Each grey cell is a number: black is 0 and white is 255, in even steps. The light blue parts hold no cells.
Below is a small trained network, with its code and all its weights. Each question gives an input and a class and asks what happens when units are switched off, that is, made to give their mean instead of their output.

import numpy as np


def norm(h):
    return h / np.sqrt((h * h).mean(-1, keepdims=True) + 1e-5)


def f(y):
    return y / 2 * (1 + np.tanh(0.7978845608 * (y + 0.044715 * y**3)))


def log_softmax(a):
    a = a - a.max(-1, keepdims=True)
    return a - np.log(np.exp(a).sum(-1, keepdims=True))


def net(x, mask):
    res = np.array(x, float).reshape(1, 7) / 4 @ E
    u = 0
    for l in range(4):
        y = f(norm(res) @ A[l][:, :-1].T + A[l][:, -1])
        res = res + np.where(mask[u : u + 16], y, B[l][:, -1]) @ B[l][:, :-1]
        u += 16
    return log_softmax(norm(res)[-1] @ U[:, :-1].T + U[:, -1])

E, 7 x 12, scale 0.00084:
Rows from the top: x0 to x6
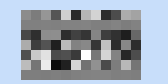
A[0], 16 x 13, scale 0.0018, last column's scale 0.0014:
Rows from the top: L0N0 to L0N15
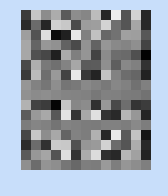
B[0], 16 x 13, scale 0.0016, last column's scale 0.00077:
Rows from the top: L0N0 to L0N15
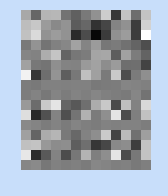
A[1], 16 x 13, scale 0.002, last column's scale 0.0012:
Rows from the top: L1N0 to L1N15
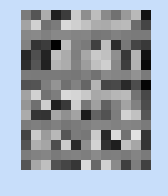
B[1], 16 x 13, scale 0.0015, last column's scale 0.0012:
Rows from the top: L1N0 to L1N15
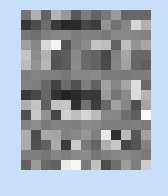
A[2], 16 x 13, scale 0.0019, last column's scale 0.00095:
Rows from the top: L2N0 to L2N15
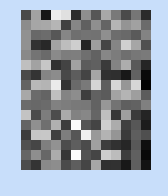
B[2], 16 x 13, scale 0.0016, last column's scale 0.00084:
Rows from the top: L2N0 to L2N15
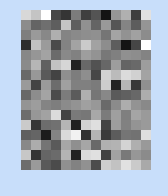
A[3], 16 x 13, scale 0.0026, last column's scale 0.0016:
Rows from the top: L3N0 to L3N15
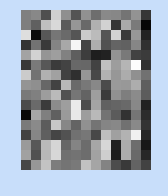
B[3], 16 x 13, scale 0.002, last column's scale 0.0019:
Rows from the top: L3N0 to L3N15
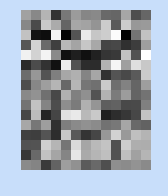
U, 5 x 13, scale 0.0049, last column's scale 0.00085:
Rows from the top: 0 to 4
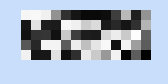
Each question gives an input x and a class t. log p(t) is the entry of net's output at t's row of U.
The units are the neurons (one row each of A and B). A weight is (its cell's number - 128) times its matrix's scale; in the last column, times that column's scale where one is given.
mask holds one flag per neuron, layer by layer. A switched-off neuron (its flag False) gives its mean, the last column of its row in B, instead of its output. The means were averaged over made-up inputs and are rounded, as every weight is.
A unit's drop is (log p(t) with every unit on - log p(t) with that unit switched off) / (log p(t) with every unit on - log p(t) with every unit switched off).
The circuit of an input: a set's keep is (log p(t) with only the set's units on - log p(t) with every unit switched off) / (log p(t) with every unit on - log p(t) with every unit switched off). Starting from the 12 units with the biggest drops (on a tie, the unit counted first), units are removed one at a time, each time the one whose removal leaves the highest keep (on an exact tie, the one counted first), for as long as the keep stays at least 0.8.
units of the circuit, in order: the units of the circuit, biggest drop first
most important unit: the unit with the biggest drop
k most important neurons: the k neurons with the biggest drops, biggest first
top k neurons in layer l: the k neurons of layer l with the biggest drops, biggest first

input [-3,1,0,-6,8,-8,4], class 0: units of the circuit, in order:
L2N0, L0N1
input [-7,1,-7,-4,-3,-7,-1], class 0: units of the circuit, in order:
L2N0, L0N1, L3N4
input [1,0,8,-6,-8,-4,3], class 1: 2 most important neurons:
L2N3, L1N10
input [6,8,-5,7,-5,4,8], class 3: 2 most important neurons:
L0N9, L1N3
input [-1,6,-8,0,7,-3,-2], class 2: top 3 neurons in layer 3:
L3N5, L3N12, L3N6
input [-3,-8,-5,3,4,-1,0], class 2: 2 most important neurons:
L1N8, L1N1
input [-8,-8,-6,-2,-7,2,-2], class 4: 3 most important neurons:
L2N14, L0N6, L2N11
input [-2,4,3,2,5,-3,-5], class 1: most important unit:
L0N2
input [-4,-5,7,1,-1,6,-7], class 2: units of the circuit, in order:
L2N6, L2N15
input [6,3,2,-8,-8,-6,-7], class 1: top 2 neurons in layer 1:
L1N10, L1N3
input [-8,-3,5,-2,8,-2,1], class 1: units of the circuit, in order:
L1N15, L3N10
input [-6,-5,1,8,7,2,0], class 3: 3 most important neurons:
L1N3, L0N9, L1N10
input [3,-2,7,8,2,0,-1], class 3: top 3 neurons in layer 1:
L1N3, L1N8, L1N1
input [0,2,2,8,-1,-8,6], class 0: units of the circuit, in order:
L2N0
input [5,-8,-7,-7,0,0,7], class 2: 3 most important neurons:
L1N8, L1N1, L0N9
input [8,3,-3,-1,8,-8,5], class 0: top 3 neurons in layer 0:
L0N1, L0N13, L0N6
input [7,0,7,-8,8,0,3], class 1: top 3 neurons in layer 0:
L0N9, L0N4, L0N6
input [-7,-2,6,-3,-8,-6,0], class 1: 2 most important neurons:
L0N2, L2N3
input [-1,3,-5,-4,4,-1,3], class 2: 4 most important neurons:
L1N8, L1N1, L1N10, L2N3
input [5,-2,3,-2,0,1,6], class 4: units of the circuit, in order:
L0N14
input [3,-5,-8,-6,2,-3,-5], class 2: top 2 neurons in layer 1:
L1N8, L1N1
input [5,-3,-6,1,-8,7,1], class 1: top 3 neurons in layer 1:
L1N10, L1N4, L1N5
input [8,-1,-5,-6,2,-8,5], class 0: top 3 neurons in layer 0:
L0N1, L0N13, L0N6
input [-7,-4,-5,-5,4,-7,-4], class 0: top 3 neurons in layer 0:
L0N1, L0N13, L0N14
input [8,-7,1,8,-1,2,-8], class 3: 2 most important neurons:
L0N9, L1N3
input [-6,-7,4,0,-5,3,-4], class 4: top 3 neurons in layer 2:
L2N14, L2N11, L2N12
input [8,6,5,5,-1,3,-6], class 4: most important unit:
L0N14
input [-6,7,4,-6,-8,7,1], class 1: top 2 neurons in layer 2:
L2N3, L2N0
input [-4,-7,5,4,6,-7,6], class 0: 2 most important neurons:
L2N0, L1N10
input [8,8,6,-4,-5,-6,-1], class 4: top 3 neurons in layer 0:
L0N14, L0N10, L0N2
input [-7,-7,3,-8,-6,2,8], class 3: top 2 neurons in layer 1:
L1N15, L1N12
